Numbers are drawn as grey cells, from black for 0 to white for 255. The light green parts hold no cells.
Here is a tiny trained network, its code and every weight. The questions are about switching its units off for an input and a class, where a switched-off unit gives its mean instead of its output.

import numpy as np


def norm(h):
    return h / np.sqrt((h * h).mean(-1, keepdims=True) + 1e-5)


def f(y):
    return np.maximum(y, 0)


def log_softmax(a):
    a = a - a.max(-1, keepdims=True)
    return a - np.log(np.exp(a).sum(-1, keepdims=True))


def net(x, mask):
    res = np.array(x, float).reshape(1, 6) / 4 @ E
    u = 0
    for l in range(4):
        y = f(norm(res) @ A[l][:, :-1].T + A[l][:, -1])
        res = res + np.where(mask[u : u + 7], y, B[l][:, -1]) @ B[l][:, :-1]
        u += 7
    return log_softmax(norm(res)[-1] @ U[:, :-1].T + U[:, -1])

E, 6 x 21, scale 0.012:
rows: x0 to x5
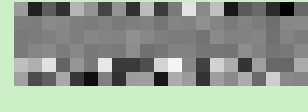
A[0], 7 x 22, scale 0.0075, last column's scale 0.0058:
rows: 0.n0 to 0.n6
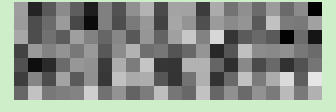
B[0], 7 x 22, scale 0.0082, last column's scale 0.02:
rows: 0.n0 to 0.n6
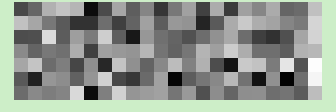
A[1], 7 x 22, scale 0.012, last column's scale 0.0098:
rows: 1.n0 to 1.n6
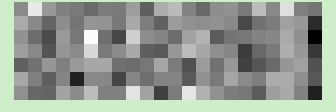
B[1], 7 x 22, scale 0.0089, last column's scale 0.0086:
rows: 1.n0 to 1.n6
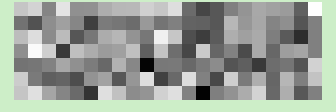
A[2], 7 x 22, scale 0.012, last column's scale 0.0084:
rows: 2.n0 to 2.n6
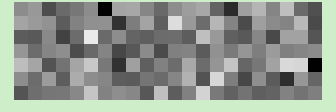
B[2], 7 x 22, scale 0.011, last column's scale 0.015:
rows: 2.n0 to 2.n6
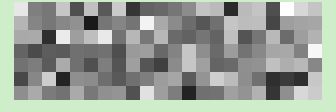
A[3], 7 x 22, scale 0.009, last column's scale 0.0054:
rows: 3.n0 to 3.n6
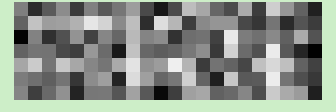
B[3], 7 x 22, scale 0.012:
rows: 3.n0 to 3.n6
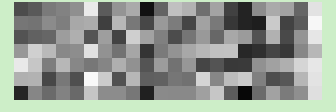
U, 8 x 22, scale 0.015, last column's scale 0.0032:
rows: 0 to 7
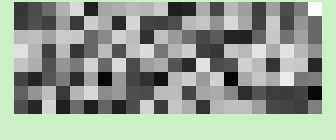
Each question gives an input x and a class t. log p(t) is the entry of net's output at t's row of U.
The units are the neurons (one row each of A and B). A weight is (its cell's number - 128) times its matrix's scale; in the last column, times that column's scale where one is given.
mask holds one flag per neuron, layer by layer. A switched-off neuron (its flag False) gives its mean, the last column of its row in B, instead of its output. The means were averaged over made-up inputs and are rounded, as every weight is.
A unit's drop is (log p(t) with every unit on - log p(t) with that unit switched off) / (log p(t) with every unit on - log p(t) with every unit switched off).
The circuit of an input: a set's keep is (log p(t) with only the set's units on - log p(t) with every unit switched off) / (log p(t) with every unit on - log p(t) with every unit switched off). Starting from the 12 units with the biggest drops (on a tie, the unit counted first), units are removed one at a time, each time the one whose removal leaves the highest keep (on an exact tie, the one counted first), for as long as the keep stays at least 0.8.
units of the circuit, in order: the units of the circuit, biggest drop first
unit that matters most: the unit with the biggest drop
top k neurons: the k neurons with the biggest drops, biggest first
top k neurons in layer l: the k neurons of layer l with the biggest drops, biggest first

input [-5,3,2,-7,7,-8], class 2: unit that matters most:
0.n5
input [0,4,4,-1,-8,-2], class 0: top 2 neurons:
(0.n5 0.n3)
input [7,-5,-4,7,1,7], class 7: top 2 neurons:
(0.n2 2.n5)
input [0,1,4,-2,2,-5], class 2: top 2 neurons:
(0.n2 0.n5)
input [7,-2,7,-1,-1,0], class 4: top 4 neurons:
(0.n4 0.n1 0.n2 2.n2)
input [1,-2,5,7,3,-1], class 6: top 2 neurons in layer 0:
(0.n4 0.n1)
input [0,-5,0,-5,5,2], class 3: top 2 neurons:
(0.n5 0.n2)
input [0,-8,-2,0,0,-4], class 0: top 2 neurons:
(0.n4 1.n0)
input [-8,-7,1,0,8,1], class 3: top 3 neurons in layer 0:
(0.n2 0.n5 0.n0)
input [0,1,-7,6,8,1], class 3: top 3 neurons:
(0.n5 2.n1 0.n2)
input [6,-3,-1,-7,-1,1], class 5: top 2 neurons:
(0.n4 2.n6)
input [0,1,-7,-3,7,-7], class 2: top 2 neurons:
(0.n5 0.n2)
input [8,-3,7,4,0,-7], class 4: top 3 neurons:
(0.n4 0.n5 2.n0)
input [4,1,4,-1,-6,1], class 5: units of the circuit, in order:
(0.n4)
